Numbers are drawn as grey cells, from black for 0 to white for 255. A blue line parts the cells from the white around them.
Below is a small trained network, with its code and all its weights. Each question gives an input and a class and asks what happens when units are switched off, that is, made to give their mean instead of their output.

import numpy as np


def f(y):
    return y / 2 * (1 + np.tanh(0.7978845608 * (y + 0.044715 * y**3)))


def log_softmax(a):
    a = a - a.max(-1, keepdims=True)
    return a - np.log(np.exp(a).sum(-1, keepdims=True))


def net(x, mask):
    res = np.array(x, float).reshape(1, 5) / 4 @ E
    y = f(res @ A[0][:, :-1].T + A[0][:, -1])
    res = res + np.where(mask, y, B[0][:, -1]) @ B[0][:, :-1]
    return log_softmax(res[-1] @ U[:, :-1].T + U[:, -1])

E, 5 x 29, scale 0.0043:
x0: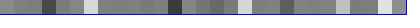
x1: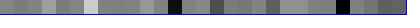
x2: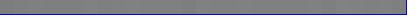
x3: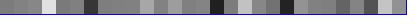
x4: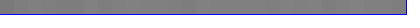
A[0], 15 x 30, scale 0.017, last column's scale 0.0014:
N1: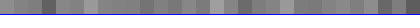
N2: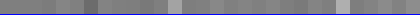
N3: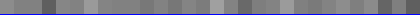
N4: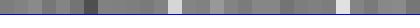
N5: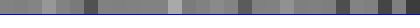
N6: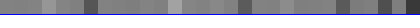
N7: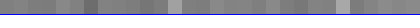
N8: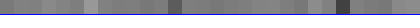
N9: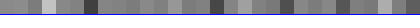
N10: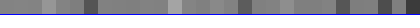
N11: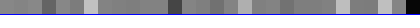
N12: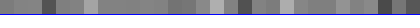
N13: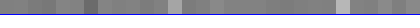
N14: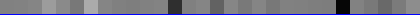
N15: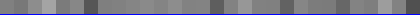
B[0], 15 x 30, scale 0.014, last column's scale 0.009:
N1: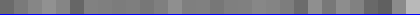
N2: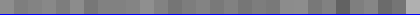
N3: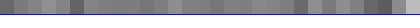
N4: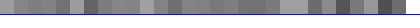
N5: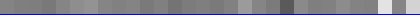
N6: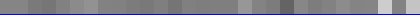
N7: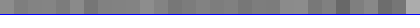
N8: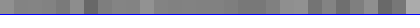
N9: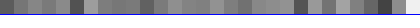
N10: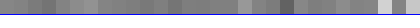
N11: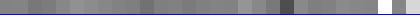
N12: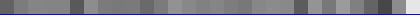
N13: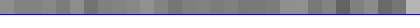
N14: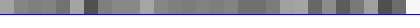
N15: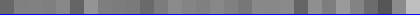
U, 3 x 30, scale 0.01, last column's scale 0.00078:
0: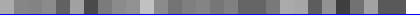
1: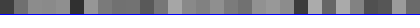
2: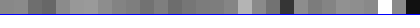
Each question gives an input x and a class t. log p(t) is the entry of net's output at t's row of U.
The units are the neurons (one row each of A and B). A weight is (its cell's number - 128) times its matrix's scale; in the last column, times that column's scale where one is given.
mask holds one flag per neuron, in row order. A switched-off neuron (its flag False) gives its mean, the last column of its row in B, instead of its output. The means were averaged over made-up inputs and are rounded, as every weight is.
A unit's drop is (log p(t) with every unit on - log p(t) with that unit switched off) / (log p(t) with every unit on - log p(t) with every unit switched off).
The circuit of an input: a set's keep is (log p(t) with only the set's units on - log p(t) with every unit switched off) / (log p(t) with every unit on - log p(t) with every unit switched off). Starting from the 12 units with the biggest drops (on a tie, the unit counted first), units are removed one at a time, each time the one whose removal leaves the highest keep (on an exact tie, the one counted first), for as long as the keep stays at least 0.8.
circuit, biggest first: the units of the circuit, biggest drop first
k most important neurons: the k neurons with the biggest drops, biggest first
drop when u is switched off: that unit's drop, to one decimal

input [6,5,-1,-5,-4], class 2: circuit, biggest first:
N11
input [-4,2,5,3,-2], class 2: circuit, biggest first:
N12; N4
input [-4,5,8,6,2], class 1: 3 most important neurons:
N9; N4; N15
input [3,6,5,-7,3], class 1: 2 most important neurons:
N12; N4
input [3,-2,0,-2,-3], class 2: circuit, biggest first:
N14; N9
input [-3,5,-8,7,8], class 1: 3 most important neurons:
N9; N15; N4
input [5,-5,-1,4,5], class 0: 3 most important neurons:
N4; N5; N10
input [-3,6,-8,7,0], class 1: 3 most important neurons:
N9; N15; N4
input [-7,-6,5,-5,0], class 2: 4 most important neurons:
N5; N10; N6; N14
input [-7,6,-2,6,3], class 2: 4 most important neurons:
N5; N10; N6; N4
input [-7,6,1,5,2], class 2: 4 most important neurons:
N5; N10; N6; N4
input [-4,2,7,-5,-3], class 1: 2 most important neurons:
N12; N11
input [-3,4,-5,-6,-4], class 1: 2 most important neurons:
N12; N4
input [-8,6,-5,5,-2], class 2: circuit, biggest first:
N5
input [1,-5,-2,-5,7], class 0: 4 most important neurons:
N4; N9; N15; N13
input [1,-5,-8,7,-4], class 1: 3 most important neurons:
N9; N14; N15
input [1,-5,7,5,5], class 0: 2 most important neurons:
N4; N12
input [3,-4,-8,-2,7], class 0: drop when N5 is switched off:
0.1
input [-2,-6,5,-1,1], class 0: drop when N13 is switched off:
0.0
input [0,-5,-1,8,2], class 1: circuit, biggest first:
N9
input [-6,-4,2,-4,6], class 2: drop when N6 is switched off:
0.1
